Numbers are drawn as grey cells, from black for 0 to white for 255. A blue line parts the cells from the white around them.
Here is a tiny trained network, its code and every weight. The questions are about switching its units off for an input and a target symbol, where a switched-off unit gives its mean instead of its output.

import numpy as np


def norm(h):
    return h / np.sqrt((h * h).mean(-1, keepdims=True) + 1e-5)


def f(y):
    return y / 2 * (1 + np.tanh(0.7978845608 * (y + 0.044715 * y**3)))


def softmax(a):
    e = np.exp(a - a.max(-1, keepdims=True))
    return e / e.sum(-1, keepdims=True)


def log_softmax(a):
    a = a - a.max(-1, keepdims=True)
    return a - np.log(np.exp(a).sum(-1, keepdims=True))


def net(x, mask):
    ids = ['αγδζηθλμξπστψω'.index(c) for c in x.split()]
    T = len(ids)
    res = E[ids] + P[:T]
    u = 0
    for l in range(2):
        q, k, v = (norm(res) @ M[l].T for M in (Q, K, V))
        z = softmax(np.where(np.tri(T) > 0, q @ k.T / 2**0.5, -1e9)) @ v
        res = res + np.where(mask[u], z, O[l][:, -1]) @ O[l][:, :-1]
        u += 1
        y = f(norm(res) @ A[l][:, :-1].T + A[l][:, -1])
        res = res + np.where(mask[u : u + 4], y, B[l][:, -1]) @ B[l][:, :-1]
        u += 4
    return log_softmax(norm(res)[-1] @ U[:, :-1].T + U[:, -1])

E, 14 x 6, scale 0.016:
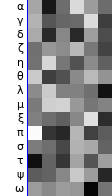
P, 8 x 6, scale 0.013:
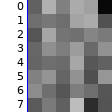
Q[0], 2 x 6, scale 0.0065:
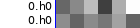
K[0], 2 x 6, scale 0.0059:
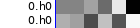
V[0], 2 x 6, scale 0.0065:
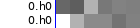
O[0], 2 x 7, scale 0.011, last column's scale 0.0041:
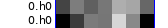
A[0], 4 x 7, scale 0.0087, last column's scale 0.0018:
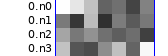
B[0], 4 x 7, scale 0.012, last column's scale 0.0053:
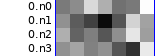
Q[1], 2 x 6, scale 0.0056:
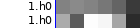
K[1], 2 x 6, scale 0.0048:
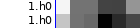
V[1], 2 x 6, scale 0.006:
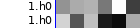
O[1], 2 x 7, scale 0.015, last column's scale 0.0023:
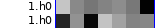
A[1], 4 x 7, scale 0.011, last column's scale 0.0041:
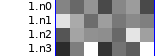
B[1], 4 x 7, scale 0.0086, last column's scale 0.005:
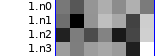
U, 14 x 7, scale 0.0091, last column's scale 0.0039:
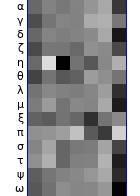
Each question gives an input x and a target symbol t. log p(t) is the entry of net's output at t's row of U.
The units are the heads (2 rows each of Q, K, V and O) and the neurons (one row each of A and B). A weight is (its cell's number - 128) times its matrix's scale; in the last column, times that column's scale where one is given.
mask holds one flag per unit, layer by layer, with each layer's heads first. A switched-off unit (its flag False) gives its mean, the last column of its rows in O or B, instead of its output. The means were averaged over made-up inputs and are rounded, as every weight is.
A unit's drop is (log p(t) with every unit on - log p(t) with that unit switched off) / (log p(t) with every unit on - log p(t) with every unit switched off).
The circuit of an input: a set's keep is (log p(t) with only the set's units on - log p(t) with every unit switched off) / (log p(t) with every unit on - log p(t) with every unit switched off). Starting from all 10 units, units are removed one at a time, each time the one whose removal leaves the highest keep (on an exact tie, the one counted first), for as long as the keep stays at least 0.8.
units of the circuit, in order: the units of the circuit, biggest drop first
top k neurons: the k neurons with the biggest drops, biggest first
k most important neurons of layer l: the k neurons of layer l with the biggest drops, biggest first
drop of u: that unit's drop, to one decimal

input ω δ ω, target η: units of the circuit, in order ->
[1.h0]
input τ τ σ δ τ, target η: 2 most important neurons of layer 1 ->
[1.n1, 1.n3]
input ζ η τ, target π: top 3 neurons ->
[0.n1, 1.n3, 0.n2]
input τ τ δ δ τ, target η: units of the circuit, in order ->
[0.h0, 1.n1, 1.h0]
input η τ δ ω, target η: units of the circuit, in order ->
[1.h0, 1.n3]
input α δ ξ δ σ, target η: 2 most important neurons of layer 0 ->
[0.n1, 0.n0]
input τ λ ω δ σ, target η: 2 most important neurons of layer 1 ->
[1.n1, 1.n3]
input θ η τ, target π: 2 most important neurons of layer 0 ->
[0.n1, 0.n2]
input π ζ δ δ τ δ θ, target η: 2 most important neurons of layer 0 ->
[0.n1, 0.n3]
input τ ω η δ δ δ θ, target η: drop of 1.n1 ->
0.1
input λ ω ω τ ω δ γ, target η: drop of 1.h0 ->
1.1
